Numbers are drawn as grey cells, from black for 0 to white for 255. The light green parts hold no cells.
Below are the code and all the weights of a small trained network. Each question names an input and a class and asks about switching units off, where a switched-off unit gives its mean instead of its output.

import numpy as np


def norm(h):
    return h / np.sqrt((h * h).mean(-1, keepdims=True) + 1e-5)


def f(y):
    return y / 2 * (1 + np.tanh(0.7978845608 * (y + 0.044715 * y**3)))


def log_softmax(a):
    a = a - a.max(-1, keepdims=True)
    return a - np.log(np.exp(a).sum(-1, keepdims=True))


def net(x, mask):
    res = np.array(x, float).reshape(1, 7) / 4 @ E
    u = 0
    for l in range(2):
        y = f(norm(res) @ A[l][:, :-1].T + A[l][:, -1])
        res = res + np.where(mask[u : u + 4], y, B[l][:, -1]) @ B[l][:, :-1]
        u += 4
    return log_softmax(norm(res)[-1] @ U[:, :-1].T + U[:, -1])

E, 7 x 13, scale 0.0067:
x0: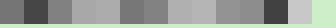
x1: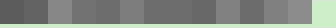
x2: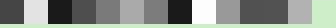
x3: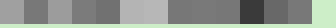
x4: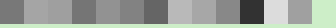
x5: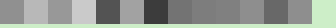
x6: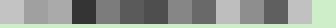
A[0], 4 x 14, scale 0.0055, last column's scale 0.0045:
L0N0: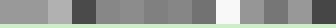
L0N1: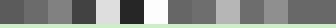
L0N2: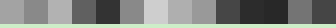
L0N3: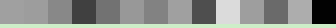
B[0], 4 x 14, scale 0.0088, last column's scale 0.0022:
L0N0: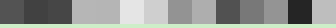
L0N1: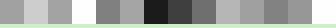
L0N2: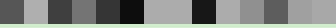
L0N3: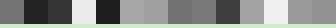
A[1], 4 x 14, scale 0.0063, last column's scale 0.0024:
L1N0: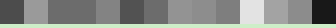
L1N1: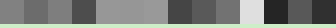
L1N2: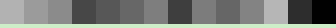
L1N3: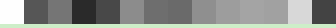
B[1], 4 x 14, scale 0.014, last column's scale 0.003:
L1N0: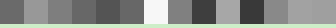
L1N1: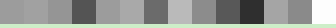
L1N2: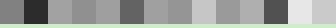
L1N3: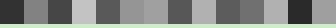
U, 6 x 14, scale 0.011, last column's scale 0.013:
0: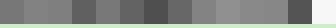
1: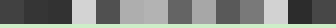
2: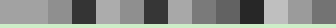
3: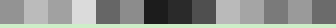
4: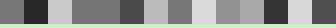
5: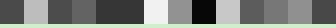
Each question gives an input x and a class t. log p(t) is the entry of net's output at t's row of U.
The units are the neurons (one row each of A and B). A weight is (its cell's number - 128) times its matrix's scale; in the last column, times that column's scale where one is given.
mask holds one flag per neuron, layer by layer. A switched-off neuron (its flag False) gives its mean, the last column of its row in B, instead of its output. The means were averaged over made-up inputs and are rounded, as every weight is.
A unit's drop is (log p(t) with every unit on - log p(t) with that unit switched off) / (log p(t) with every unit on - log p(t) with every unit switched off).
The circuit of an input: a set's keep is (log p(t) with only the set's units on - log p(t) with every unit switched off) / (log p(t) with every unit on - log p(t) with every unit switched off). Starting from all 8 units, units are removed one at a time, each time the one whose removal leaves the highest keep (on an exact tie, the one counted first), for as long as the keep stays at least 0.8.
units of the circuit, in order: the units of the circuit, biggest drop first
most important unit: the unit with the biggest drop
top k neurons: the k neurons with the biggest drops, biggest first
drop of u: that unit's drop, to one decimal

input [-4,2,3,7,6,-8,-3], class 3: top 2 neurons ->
(L0N1 L1N1)
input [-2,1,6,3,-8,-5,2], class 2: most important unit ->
L1N1
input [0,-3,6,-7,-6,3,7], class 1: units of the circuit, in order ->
(L1N3 L0N3)
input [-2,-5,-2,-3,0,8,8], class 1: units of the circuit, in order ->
(L0N3 L1N3)
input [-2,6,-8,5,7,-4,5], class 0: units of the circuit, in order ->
(L1N1 L1N3)
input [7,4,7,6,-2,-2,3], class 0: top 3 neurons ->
(L1N2 L1N0 L1N3)
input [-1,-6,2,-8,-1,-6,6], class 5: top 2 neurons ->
(L1N0 L0N0)
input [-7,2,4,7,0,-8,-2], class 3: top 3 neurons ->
(L0N1 L1N0 L0N2)
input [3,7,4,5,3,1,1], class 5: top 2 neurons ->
(L0N2 L1N1)
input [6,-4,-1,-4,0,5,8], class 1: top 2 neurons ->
(L0N3 L1N3)
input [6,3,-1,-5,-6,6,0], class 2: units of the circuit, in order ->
(L1N1 L0N1 L0N3)
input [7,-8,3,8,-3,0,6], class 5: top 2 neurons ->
(L0N2 L1N2)
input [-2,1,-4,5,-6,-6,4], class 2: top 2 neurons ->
(L1N1 L0N0)
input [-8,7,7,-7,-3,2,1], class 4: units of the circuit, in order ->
(L1N2 L0N1)
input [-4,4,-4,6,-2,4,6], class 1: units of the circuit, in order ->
(L1N3)
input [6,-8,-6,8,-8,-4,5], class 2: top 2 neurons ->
(L1N1 L1N2)
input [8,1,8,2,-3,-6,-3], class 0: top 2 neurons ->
(L1N2 L0N1)
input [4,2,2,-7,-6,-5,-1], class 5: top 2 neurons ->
(L1N0 L0N0)
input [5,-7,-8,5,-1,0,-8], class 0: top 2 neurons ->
(L1N3 L0N0)
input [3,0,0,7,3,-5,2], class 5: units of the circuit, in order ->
(L0N2)
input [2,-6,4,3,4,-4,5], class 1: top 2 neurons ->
(L0N3 L1N1)
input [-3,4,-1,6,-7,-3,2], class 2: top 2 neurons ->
(L1N1 L1N0)
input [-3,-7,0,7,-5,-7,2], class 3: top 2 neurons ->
(L0N1 L1N0)
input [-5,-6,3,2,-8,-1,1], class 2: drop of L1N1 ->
1.6
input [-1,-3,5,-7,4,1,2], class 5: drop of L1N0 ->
0.8
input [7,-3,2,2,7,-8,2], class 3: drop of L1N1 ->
0.2
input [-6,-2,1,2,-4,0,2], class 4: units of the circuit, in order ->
(L1N2)
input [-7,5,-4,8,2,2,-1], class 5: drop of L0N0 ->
0.0
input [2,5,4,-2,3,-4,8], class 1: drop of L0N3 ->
0.1
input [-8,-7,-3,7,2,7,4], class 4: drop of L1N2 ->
1.0
